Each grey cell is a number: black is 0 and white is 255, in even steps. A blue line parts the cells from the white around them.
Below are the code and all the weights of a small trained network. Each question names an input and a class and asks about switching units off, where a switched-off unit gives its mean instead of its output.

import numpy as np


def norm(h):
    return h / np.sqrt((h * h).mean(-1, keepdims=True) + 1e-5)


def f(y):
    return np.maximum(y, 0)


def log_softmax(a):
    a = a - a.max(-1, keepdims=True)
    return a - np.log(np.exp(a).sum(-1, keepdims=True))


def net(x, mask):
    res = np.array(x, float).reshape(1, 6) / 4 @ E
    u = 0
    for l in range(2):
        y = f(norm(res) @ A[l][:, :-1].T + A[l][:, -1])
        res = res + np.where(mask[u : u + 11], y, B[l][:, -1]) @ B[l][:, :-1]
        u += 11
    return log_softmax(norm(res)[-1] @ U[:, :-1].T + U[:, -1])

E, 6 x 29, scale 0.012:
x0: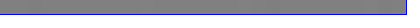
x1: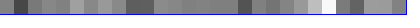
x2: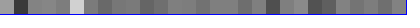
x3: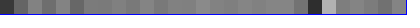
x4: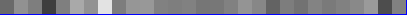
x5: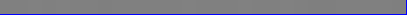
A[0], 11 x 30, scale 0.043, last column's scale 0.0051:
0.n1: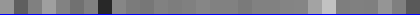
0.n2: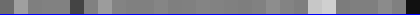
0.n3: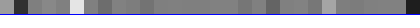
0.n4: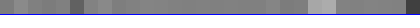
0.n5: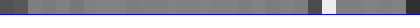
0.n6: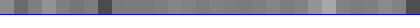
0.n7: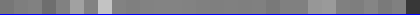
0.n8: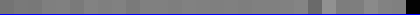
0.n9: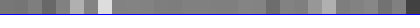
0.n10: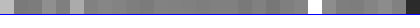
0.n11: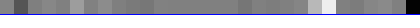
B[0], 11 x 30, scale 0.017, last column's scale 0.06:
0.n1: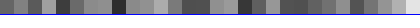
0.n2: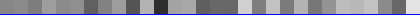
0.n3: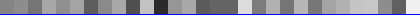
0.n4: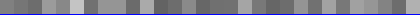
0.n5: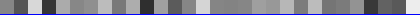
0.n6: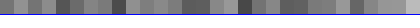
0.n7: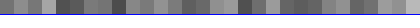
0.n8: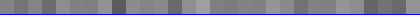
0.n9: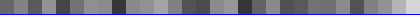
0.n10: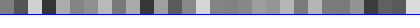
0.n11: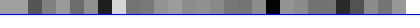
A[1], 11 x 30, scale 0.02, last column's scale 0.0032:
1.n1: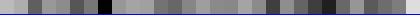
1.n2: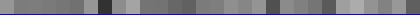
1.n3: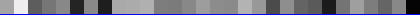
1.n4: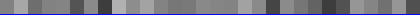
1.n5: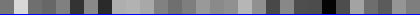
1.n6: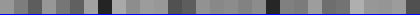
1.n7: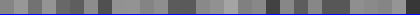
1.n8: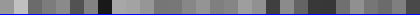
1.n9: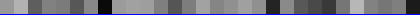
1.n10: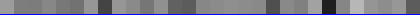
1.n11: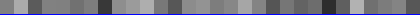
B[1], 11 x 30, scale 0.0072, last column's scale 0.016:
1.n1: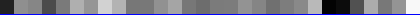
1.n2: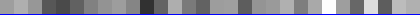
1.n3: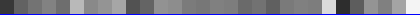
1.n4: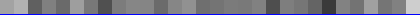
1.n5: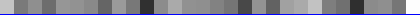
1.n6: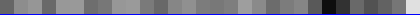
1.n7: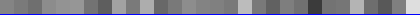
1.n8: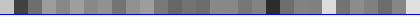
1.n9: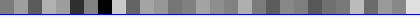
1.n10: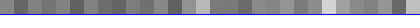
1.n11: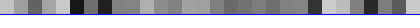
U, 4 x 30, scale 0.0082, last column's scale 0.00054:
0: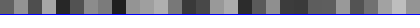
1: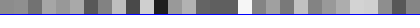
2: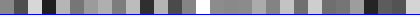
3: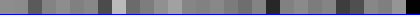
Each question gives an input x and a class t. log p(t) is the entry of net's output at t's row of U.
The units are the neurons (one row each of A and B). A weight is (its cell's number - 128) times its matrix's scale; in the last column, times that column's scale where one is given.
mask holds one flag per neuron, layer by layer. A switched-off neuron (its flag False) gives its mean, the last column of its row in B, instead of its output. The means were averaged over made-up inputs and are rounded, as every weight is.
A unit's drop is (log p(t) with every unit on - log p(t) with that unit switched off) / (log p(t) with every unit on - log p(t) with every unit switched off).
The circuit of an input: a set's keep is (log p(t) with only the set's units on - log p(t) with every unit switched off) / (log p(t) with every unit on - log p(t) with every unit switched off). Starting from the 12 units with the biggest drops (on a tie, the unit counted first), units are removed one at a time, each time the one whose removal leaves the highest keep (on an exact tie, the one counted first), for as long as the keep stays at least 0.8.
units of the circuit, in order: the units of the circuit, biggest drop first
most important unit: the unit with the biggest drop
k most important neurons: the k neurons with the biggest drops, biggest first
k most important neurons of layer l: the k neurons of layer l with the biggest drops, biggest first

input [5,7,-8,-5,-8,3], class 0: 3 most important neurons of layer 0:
(0.n1, 0.n6, 0.n3)
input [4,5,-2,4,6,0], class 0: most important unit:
0.n9
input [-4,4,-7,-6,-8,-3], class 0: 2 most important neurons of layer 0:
(0.n1, 0.n3)
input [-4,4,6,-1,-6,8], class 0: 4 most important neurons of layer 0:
(0.n1, 0.n6, 0.n2, 0.n4)
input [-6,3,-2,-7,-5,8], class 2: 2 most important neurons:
(0.n10, 0.n9)
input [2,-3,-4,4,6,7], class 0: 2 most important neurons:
(0.n11, 0.n3)
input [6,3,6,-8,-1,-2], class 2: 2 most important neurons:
(0.n10, 0.n2)
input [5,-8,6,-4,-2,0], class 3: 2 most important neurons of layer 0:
(0.n5, 0.n10)
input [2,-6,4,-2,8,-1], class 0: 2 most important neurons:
(0.n11, 0.n5)
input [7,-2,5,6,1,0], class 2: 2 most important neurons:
(0.n5, 0.n2)
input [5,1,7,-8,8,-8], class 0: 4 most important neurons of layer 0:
(0.n9, 0.n5, 0.n7, 0.n2)
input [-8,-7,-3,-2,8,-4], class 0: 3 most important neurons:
(0.n11, 0.n5, 0.n3)
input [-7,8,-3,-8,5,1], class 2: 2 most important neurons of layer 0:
(0.n10, 0.n1)
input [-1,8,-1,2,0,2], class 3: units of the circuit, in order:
(0.n11)
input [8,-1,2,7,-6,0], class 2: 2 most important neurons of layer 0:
(0.n5, 0.n9)
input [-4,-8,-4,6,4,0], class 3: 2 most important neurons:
(0.n5, 0.n10)
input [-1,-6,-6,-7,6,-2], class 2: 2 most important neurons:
(0.n3, 0.n1)
